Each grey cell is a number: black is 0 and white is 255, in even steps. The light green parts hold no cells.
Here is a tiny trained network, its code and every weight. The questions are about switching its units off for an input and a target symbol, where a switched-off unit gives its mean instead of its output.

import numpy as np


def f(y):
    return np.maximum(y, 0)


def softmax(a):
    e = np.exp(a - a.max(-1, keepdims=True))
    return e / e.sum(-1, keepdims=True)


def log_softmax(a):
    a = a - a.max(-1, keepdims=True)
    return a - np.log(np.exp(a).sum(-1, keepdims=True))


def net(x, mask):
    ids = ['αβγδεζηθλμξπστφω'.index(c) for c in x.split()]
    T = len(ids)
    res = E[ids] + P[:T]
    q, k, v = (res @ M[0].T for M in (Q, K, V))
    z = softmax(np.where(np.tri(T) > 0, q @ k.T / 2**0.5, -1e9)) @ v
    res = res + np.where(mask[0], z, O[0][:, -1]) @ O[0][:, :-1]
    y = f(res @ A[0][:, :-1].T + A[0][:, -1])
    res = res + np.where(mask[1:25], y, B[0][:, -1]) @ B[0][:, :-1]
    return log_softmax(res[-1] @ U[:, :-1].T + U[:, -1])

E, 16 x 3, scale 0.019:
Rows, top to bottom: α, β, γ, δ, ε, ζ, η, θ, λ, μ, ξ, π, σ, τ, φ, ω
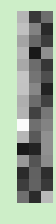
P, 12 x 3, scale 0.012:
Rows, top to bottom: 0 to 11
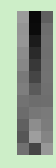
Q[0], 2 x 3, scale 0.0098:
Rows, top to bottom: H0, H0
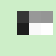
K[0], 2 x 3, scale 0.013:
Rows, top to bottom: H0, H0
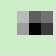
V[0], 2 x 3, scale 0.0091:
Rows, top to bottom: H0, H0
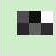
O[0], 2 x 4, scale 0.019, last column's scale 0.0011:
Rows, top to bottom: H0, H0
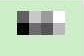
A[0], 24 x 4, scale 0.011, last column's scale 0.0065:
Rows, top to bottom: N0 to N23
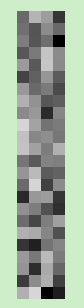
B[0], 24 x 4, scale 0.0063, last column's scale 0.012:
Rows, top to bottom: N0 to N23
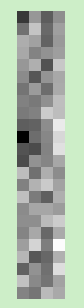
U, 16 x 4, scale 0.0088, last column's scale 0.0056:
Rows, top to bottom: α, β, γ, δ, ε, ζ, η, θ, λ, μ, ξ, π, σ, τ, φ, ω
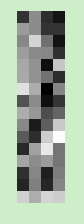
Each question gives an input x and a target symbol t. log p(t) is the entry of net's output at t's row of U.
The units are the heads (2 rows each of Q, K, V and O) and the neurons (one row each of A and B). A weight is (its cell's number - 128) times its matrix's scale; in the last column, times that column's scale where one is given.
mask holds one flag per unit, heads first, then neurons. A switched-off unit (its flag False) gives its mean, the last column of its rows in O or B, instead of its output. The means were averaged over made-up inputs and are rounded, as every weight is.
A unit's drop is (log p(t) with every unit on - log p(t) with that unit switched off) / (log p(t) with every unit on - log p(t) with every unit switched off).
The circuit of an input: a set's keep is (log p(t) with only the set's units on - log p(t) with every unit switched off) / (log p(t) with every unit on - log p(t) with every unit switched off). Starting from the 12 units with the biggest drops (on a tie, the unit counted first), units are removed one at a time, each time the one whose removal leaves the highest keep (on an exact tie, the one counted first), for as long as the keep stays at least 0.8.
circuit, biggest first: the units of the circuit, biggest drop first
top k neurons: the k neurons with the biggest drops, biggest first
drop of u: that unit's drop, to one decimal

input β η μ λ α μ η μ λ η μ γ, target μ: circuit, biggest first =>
H0, N19, N11
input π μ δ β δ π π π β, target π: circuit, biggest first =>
N14, H0
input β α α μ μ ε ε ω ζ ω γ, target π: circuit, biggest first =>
H0, N14
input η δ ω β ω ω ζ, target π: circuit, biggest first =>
H0
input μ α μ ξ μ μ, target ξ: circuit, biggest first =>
N10, N11, N9, H0
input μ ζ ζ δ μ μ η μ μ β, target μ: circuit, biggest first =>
H0, N19
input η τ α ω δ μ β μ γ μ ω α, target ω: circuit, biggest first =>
H0, N10
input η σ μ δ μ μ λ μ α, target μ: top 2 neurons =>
N19, N11
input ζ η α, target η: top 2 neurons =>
N19, N10
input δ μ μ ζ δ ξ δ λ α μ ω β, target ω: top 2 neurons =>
N10, N13
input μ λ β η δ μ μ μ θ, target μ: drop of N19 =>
0.2
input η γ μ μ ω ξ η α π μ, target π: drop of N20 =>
0.1
